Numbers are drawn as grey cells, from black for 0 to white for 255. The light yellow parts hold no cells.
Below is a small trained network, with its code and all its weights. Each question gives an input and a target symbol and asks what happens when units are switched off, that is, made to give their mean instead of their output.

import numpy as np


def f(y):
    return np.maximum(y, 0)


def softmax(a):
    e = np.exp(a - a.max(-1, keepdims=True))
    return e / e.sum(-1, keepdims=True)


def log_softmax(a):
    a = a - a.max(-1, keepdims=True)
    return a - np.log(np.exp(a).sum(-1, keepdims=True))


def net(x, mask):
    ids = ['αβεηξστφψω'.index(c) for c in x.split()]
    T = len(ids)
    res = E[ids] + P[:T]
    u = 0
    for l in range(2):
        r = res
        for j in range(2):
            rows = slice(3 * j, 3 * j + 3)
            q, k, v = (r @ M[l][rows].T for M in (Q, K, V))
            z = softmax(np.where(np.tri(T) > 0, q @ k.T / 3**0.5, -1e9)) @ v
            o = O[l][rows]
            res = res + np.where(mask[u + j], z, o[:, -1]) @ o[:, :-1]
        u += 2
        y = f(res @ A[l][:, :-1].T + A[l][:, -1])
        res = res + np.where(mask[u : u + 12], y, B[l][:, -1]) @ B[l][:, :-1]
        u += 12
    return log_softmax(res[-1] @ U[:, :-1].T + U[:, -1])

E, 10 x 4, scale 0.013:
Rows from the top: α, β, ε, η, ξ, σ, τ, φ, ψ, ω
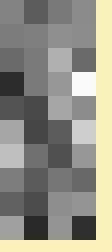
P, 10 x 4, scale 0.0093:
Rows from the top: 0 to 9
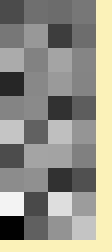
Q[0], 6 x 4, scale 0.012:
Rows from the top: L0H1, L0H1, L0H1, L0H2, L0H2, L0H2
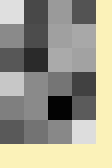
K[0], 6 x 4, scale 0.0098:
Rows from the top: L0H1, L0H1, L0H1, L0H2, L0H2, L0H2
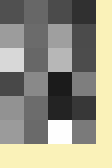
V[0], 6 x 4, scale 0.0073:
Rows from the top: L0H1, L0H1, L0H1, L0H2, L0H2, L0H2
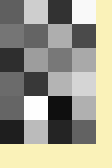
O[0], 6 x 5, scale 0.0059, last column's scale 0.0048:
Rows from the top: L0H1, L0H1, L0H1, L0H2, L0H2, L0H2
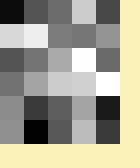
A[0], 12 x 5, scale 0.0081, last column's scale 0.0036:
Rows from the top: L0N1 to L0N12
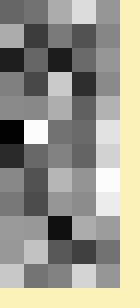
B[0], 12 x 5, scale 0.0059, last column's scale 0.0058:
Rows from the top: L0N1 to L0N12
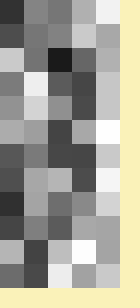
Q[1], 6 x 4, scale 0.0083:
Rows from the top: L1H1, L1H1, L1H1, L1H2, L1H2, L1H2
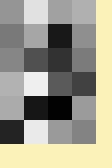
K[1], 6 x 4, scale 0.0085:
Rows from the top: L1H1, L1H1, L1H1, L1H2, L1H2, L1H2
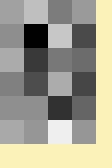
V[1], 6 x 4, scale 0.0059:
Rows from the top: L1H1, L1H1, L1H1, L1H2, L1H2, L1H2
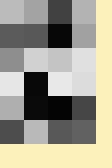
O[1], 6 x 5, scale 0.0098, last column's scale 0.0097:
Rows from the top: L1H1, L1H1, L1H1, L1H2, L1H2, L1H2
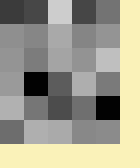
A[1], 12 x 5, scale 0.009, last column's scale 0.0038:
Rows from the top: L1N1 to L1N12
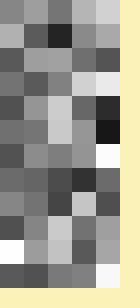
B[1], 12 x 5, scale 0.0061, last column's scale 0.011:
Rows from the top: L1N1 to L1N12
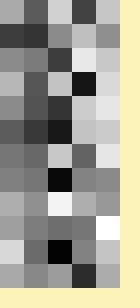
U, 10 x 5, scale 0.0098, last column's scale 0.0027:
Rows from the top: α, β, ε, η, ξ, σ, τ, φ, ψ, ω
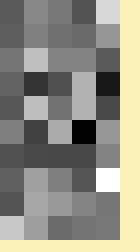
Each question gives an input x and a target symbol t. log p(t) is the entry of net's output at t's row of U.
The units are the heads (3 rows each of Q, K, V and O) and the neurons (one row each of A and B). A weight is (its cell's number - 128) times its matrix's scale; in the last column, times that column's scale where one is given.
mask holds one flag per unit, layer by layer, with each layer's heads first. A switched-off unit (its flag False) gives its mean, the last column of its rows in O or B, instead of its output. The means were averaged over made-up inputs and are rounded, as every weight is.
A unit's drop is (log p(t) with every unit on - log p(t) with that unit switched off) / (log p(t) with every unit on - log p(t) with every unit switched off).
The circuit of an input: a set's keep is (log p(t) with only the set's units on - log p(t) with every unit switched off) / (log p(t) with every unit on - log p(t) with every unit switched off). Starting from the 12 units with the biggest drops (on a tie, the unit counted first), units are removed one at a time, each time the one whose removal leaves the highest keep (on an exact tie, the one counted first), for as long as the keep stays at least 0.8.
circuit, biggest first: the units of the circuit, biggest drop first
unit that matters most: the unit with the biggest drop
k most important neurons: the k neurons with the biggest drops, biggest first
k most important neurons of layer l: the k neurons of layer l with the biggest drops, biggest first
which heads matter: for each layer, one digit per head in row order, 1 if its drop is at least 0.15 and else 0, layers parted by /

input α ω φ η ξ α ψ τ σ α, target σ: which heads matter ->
00 / 01
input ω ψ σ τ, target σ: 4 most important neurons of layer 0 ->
[L0N11; L0N7; L0N3; L0N9]
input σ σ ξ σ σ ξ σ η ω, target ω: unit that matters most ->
L0H1
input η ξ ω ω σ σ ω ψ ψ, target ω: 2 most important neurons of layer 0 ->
[L0N1; L0N9]
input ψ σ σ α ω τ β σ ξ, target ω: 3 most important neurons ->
[L1N11; L0N4; L0N1]
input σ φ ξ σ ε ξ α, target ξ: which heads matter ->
01 / 01
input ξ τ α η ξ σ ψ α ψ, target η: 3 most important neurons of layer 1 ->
[L1N6; L1N5; L1N1]
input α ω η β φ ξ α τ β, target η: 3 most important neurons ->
[L1N6; L0N12; L1N5]
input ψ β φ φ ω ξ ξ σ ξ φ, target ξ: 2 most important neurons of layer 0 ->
[L0N4; L0N5]
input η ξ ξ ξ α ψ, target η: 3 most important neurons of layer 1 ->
[L1N6; L1N5; L1N3]
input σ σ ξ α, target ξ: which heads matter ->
11 / 01
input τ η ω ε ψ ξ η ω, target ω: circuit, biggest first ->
[L1H2; L0H1; L1N11]
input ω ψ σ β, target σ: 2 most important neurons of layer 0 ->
[L0N12; L0N4]
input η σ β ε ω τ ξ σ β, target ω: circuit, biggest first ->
[L0H1; L1N11]
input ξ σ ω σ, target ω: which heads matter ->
11 / 00
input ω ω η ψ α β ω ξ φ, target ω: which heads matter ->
10 / 00
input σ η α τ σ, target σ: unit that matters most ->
L0H2
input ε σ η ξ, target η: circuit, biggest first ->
[L0H2; L1N6; L0H1]
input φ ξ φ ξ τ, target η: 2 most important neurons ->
[L1N2; L0N8]
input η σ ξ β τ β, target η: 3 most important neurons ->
[L1N6; L1N5; L0N6]
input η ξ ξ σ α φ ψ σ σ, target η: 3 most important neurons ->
[L1N6; L0N12; L0N1]
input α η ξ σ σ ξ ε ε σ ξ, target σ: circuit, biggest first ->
[L1H2; L0N12; L1N4; L1N12]
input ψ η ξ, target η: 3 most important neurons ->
[L1N5; L1N6; L0N6]
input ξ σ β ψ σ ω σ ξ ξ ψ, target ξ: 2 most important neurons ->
[L0N4; L1N4]
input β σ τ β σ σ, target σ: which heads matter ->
01 / 01
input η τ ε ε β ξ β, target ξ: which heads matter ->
00 / 01
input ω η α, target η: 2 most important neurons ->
[L0N6; L0N3]
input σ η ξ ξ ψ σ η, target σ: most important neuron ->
[L0N12]
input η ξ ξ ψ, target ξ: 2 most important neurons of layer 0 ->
[L0N11; L0N8]
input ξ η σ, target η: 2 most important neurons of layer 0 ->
[L0N12; L0N6]
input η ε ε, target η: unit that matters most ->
L0H2
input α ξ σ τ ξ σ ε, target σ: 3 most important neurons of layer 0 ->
[L0N12; L0N4; L0N7]
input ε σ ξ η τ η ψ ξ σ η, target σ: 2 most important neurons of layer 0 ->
[L0N12; L0N6]
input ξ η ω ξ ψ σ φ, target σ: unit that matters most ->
L1H2
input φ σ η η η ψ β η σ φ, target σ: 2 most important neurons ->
[L0N12; L1N4]
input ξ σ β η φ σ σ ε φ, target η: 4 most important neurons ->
[L1N6; L0N6; L1N1; L0N1]
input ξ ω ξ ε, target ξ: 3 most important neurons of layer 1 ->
[L1N4; L1N3; L1N5]
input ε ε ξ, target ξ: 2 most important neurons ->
[L1N4; L1N3]
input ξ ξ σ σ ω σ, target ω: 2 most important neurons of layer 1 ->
[L1N11; L1N7]
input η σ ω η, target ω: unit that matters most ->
L0H1
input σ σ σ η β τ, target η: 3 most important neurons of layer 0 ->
[L0N12; L0N6; L0N1]
